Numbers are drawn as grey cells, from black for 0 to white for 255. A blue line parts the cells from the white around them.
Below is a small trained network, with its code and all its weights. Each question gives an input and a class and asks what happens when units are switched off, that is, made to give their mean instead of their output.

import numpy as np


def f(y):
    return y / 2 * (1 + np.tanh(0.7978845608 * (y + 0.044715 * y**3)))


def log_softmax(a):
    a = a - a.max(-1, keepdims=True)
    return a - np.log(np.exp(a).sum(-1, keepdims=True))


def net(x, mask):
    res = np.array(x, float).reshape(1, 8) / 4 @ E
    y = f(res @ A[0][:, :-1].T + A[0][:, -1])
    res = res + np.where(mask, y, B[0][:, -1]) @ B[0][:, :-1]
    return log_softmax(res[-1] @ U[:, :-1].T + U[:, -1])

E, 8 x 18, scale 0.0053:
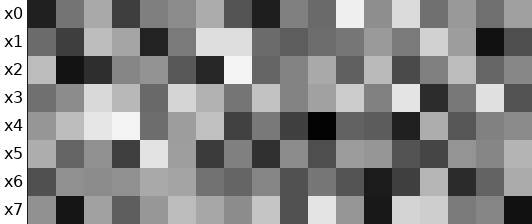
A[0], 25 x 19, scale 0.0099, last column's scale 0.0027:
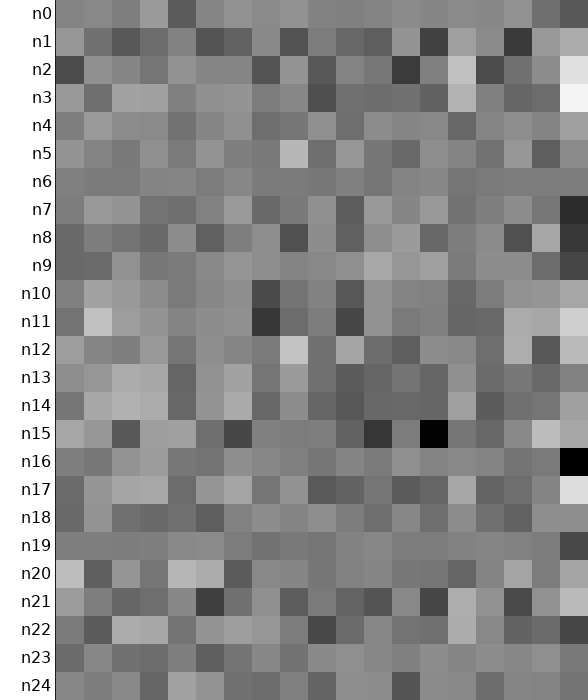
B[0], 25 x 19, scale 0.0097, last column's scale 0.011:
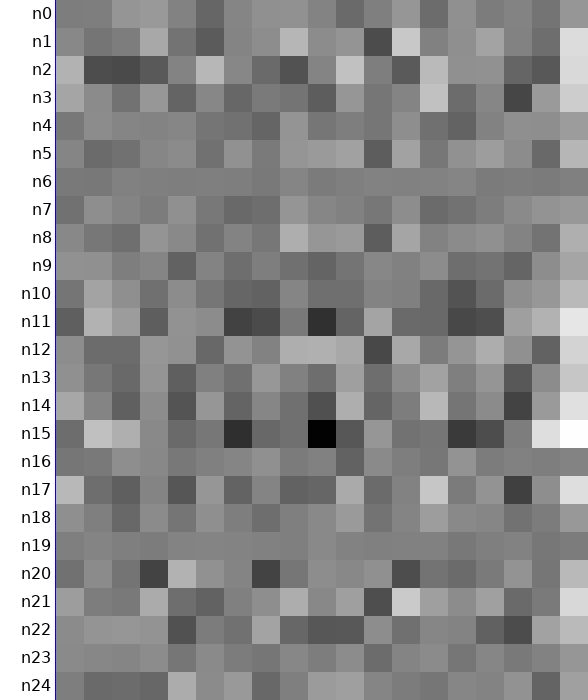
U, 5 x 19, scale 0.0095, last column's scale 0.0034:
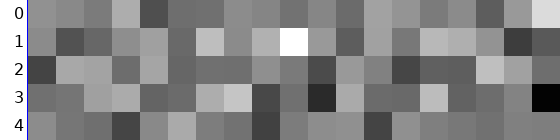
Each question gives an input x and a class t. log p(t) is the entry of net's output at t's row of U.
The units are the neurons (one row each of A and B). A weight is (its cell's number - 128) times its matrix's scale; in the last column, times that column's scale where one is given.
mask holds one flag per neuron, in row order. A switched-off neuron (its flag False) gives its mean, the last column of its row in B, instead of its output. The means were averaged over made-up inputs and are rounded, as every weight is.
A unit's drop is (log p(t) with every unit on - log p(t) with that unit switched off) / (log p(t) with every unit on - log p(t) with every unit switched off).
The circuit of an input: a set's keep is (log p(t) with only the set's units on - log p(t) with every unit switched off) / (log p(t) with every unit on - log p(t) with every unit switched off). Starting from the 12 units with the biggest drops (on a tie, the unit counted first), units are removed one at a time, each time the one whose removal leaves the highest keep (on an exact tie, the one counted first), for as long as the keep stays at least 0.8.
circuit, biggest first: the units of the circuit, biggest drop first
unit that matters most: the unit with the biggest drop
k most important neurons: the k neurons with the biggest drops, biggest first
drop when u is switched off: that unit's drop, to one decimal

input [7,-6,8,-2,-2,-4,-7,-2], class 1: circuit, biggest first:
(n15; n11)
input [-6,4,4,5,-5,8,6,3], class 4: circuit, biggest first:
(n20)
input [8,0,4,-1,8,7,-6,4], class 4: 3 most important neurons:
(n15; n1; n0)
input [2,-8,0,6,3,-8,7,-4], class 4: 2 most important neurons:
(n2; n11)
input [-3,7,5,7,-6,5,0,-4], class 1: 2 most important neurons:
(n15; n11)
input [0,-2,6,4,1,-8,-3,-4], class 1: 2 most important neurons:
(n15; n11)
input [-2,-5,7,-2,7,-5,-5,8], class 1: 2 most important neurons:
(n15; n12)
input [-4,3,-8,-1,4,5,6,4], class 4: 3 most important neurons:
(n2; n1; n21)
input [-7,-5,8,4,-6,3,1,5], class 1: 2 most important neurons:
(n12; n11)
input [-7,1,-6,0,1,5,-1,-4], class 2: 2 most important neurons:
(n11; n15)
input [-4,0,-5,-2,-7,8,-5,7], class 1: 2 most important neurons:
(n15; n11)
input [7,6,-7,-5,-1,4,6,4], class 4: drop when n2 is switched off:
0.2
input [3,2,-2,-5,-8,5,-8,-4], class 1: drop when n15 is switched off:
0.2
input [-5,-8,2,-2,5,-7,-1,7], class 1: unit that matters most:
n12
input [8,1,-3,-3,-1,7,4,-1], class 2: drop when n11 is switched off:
0.1
